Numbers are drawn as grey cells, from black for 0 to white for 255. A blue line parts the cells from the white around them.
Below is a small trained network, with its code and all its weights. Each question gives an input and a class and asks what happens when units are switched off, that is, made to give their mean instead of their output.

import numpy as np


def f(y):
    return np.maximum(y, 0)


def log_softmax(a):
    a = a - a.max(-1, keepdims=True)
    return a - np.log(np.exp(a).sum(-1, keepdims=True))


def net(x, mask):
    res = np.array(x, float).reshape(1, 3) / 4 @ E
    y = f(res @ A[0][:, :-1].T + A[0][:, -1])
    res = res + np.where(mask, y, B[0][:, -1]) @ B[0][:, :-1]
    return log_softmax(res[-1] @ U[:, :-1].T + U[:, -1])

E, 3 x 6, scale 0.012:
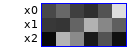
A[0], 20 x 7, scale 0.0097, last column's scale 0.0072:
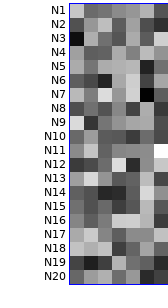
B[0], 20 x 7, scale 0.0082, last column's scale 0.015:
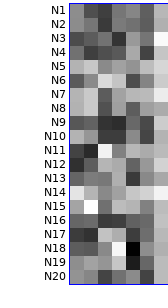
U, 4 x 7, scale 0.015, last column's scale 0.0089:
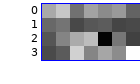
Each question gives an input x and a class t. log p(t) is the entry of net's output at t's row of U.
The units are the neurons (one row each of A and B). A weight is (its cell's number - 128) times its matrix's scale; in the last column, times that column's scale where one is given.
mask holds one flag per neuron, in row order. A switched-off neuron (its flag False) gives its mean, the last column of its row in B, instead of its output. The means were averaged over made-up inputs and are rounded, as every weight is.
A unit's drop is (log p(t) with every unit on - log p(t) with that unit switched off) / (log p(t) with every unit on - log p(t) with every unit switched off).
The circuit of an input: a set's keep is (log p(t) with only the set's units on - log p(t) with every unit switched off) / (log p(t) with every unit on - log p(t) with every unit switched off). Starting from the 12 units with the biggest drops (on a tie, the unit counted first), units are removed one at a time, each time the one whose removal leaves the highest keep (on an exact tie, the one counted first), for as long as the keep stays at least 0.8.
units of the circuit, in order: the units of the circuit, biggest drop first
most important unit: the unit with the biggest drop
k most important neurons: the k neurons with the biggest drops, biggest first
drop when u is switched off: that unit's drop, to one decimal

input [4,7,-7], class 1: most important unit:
N4
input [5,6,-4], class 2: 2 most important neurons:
N12, N7
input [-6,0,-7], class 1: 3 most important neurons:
N9, N16, N14
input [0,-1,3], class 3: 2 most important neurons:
N9, N16
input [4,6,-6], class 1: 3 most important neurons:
N4, N9, N16
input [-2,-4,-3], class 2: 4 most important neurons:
N18, N3, N14, N17
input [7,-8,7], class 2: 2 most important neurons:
N18, N17
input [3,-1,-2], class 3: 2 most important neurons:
N7, N5
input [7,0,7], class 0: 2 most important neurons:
N14, N15
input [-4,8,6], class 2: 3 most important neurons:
N6, N19, N12
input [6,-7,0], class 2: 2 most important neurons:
N18, N17
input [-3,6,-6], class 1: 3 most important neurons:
N9, N16, N4
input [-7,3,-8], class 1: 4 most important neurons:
N9, N16, N14, N4
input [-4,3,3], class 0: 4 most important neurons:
N7, N17, N5, N11
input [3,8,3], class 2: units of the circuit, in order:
N19
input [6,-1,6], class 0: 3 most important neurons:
N14, N15, N9
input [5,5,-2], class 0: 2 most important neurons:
N14, N17
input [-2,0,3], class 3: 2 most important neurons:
N9, N16
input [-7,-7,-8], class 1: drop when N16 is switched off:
0.2
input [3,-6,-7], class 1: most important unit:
N9
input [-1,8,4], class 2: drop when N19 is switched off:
0.1
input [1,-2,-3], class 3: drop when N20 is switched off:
0.2
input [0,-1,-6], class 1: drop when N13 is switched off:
0.0
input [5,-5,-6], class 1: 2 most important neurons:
N9, N4
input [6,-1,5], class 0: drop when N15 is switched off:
0.1
